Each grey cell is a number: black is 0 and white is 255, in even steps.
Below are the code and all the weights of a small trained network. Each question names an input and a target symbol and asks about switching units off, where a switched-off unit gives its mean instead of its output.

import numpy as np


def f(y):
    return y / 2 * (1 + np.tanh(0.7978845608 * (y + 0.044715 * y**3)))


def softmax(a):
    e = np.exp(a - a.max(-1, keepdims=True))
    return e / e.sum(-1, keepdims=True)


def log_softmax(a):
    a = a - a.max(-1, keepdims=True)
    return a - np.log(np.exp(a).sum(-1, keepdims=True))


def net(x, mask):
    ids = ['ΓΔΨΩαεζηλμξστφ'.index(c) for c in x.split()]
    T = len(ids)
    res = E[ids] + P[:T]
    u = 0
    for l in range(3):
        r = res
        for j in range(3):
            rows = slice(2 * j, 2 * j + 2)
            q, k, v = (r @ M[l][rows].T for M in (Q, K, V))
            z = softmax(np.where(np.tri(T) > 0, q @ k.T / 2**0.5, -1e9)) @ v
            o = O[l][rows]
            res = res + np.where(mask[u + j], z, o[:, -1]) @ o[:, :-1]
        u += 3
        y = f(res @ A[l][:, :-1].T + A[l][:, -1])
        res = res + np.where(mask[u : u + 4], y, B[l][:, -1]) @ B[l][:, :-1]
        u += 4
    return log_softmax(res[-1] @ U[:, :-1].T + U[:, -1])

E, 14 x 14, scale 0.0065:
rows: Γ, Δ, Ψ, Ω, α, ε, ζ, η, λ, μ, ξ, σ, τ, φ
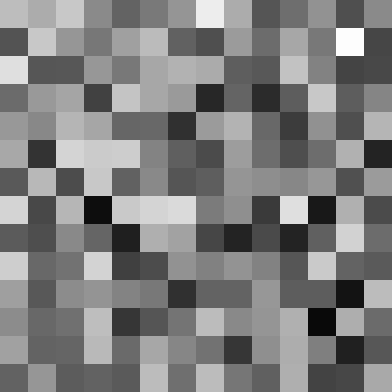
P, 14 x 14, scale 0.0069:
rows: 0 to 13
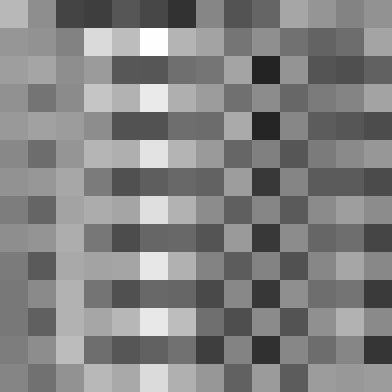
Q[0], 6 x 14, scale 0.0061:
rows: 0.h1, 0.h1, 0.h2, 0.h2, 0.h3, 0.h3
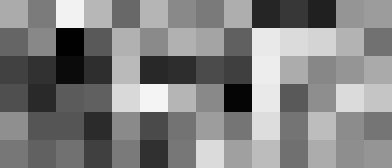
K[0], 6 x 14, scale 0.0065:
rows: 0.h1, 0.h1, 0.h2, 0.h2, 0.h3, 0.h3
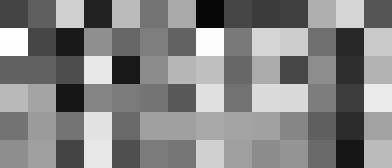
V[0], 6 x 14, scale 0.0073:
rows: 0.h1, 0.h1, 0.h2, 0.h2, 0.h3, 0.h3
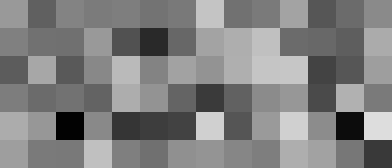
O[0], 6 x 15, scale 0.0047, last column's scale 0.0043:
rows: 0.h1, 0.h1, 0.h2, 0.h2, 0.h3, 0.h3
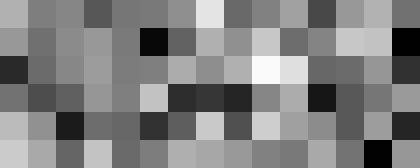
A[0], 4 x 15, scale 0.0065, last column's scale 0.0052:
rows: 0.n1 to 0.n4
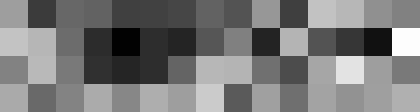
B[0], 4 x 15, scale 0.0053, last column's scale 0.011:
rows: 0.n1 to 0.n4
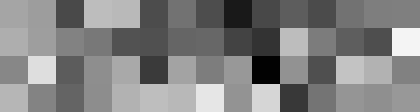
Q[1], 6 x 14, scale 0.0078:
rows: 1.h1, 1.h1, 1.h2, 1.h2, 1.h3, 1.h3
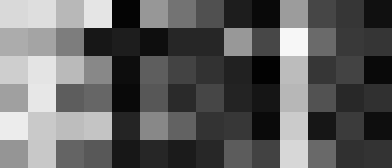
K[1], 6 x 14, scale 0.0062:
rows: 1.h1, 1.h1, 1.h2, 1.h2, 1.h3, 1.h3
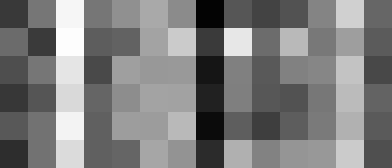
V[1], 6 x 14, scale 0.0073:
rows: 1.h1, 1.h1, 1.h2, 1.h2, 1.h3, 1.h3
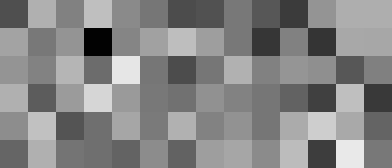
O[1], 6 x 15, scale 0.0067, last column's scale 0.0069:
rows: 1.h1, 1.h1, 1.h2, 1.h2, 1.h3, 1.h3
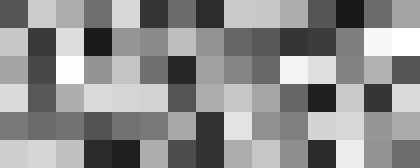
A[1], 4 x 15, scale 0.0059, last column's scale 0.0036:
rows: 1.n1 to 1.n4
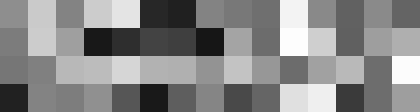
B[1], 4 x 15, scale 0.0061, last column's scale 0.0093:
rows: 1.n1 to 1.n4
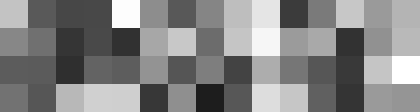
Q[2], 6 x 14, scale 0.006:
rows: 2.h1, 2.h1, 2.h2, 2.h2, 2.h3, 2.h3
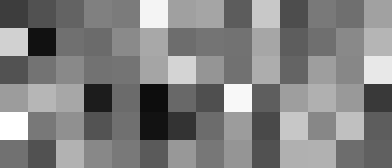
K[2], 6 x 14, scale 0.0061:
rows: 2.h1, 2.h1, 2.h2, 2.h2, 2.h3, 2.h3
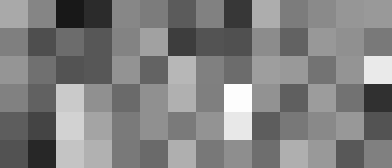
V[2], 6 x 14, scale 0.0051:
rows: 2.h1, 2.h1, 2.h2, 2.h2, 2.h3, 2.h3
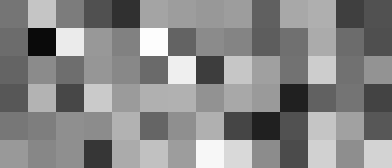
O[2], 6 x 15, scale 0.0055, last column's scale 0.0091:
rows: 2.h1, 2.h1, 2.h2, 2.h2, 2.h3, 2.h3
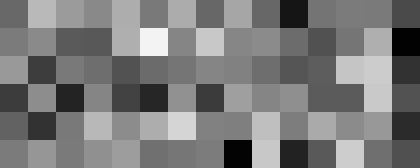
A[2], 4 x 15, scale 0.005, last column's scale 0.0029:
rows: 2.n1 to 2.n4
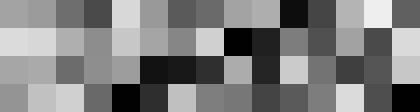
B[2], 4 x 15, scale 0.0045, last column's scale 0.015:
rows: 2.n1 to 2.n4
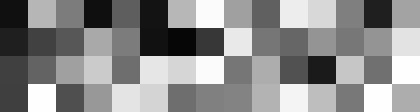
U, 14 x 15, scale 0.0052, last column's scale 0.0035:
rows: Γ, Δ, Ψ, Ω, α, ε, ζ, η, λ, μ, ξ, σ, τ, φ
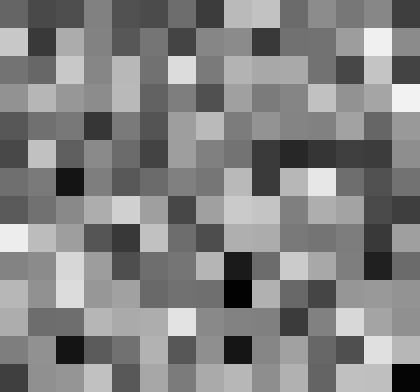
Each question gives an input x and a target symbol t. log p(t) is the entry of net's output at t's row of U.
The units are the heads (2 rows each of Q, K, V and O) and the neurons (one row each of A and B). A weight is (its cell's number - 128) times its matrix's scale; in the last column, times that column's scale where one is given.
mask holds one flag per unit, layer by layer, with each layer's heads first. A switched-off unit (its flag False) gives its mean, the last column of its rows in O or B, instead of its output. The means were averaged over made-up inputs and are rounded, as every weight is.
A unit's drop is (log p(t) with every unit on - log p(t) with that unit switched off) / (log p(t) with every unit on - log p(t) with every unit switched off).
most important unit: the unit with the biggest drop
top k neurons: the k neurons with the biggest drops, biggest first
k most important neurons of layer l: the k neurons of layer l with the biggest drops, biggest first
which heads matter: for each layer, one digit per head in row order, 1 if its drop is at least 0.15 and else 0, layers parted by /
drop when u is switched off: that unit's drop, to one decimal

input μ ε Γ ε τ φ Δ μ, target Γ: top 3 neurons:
(0.n1 0.n2 0.n3)
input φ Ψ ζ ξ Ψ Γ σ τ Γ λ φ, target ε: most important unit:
1.h3
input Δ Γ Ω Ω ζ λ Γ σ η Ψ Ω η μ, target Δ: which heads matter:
001 / 100 / 000
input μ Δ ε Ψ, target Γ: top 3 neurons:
(0.n1 0.n2 0.n3)
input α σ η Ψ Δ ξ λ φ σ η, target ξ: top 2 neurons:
(0.n3 1.n1)
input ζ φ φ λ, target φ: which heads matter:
001 / 110 / 101
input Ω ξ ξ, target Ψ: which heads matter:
000 / 011 / 000
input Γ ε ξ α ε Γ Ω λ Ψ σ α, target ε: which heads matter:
001 / 011 / 000
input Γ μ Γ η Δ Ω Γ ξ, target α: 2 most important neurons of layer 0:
(0.n3 0.n2)
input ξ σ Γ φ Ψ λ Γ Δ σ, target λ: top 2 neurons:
(1.n2 0.n2)
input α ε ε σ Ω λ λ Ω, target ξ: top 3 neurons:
(0.n3 1.n1 0.n1)
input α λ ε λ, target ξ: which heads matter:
101 / 100 / 101
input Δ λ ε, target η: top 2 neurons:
(0.n4 1.n1)
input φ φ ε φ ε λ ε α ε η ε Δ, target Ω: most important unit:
0.n2
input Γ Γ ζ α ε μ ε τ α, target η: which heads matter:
000 / 010 / 000
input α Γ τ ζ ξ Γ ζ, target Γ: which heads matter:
111 / 110 / 010
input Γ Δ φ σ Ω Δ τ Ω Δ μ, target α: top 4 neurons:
(0.n3 2.n1 0.n2 1.n3)
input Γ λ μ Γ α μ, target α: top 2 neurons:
(2.n1 0.n3)
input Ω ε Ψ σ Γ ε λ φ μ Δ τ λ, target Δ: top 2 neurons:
(1.n4 1.n2)
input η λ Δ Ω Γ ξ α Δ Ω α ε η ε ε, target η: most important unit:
1.h1
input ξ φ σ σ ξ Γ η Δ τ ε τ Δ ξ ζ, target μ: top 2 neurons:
(0.n1 1.n1)
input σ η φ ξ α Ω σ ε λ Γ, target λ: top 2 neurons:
(0.n2 0.n3)
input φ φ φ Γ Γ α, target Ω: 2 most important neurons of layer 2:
(2.n4 2.n3)
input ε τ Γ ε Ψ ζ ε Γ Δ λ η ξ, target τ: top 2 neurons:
(1.n3 0.n2)
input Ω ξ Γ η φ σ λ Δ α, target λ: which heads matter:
001 / 001 / 000
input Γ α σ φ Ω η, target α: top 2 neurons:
(2.n1 0.n3)
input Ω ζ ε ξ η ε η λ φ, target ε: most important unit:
0.h3
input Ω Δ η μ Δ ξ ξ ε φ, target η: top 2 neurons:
(0.n2 1.n1)
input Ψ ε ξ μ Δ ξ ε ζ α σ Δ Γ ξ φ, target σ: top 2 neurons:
(0.n2 0.n4)
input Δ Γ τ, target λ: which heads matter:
000 / 001 / 000
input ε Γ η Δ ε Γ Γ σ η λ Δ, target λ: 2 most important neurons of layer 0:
(0.n4 0.n2)
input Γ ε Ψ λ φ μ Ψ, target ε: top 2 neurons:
(0.n2 1.n1)
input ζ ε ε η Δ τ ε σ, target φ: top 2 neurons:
(2.n3 2.n4)
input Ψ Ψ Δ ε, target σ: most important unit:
0.n2
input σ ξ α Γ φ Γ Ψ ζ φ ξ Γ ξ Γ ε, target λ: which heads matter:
101 / 011 / 000
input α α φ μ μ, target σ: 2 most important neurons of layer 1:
(1.n3 1.n1)
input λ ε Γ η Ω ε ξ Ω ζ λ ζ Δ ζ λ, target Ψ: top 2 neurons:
(0.n1 0.n2)
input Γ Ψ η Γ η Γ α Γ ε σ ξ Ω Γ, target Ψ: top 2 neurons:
(1.n4 0.n2)
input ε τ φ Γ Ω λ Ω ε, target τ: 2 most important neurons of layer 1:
(1.n3 1.n1)
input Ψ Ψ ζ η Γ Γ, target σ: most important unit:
0.h3
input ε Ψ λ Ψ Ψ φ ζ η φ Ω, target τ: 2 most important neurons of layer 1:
(1.n3 1.n1)
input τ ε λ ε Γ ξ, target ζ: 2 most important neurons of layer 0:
(0.n2 0.n1)
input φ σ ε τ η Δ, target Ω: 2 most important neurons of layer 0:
(0.n2 0.n3)
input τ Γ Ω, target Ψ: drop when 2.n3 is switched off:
0.1
